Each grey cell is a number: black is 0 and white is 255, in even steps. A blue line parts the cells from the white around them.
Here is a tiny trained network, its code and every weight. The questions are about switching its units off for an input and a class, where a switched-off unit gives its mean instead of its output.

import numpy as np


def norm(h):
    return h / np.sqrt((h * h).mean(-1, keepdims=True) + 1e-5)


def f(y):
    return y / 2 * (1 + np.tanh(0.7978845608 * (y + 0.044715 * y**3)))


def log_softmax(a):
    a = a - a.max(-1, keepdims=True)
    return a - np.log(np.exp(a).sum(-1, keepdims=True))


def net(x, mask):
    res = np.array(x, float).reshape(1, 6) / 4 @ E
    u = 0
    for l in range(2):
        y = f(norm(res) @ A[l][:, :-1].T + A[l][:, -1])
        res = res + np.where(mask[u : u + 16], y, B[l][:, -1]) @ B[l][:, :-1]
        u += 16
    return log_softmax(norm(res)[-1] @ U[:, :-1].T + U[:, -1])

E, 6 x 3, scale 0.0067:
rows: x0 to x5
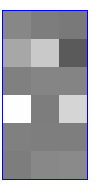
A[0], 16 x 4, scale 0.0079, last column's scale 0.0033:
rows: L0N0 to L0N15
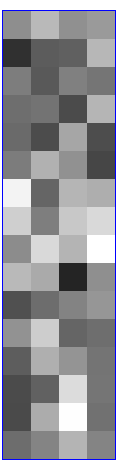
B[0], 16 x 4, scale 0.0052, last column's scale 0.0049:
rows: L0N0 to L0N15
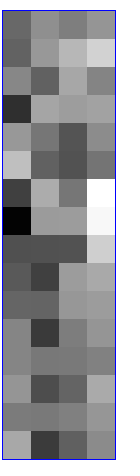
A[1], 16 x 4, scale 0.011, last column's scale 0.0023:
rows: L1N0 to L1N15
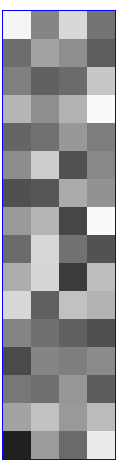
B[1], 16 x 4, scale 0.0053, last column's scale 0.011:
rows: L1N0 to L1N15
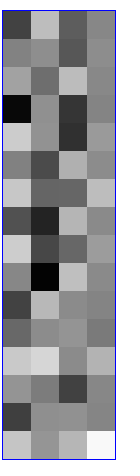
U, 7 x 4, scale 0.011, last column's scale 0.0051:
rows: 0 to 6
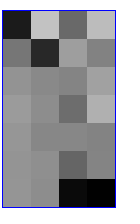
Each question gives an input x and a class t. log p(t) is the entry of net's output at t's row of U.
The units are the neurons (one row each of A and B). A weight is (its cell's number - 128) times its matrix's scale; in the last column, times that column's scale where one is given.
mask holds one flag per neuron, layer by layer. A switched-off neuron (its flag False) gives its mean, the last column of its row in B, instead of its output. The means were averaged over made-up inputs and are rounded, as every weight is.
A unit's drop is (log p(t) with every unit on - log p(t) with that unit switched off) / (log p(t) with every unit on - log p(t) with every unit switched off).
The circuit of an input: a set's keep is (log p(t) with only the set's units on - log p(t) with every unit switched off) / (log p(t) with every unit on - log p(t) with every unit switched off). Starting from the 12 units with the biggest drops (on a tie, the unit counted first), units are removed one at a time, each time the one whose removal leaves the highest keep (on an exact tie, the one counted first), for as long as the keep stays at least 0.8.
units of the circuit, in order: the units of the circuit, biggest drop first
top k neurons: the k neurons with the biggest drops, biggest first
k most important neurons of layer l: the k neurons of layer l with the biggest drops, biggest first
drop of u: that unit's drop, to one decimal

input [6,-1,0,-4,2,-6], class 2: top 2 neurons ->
(L0N7, L1N15)
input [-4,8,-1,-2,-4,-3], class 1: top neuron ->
(L0N7)
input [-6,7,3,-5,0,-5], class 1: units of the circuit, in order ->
(L0N7, L1N9, L1N7, L1N5)
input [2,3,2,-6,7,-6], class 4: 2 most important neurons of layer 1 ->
(L1N15, L1N3)
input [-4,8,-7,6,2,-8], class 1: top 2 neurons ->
(L1N9, L0N6)
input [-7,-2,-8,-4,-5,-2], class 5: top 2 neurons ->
(L0N7, L0N6)
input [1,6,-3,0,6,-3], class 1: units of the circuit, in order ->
(L1N7, L1N9)
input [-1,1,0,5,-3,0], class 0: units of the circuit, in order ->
(L1N14, L1N3)
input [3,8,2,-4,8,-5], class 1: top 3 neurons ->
(L0N7, L1N7, L1N9)
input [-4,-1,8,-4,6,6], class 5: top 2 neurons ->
(L0N7, L0N6)
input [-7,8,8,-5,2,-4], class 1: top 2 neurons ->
(L0N7, L1N9)
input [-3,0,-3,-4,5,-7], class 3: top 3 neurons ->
(L0N7, L0N6, L1N15)
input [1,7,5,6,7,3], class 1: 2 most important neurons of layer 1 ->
(L1N9, L1N8)
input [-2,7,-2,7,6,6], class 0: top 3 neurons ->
(L1N3, L1N0, L1N15)
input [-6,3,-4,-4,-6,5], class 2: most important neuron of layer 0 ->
(L0N7)
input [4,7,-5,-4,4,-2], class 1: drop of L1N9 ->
0.2
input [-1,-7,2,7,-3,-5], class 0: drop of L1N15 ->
0.3
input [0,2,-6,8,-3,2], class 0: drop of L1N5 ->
0.0
